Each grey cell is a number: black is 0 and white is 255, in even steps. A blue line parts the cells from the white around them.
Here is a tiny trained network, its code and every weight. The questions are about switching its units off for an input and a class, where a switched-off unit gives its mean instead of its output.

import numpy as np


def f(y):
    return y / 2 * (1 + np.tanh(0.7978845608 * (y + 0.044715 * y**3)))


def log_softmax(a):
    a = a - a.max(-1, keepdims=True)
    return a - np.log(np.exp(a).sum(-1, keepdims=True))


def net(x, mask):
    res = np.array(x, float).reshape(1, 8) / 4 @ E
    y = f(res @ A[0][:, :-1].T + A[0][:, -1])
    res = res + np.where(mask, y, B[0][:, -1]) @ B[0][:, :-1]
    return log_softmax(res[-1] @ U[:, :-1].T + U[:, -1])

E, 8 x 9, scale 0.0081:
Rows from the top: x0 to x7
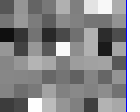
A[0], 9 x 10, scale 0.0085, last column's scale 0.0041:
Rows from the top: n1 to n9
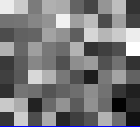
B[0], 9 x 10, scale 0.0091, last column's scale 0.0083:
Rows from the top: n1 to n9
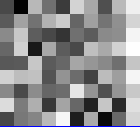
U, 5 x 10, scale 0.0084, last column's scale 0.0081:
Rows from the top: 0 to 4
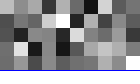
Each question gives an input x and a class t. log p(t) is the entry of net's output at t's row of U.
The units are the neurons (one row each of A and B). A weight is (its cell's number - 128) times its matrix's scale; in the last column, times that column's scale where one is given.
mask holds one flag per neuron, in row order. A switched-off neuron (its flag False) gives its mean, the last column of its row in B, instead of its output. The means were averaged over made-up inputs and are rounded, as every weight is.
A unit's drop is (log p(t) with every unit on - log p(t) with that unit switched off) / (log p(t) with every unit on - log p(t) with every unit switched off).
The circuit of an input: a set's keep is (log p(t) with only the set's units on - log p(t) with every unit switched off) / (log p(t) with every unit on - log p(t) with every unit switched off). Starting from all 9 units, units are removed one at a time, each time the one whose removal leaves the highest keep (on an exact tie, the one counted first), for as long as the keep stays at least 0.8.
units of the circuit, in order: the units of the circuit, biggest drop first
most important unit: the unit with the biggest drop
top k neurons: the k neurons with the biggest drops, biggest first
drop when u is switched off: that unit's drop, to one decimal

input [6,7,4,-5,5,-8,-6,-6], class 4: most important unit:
n6
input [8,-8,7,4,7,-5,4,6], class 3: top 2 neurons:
(n3 n1)
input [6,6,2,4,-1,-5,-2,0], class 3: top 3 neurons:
(n3 n9 n8)
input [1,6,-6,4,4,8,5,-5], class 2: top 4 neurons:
(n1 n6 n9 n4)
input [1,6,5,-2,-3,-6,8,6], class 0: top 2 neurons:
(n6 n1)
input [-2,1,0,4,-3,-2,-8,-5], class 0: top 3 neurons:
(n8 n9 n1)
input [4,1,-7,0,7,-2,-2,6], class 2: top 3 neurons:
(n1 n8 n4)
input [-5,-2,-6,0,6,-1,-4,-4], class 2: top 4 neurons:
(n1 n6 n3 n2)
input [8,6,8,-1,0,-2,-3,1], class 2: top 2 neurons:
(n7 n4)
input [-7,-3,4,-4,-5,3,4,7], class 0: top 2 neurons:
(n6 n3)
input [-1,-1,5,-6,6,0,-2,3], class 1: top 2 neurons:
(n9 n1)
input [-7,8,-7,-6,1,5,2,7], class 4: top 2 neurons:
(n4 n1)
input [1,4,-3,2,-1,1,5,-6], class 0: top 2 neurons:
(n8 n4)
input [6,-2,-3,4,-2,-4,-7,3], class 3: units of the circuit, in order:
(n3)
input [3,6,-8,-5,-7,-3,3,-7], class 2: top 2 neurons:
(n1 n6)
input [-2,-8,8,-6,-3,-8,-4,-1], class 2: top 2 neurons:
(n7 n5)
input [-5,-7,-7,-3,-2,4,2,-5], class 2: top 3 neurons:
(n1 n6 n3)
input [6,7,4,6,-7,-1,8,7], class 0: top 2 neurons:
(n4 n3)
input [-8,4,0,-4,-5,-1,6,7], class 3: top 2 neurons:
(n4 n8)
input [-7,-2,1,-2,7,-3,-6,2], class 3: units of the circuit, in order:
(n4)
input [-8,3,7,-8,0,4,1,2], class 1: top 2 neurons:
(n9 n3)
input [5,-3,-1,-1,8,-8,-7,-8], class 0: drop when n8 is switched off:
0.6
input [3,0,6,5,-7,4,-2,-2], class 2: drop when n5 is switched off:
0.4
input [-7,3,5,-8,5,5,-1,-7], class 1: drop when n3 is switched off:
0.2
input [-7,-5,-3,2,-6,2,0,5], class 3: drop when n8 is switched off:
0.3
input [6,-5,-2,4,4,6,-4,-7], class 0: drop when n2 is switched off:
0.0
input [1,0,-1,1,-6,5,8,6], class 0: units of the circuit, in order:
(n6)
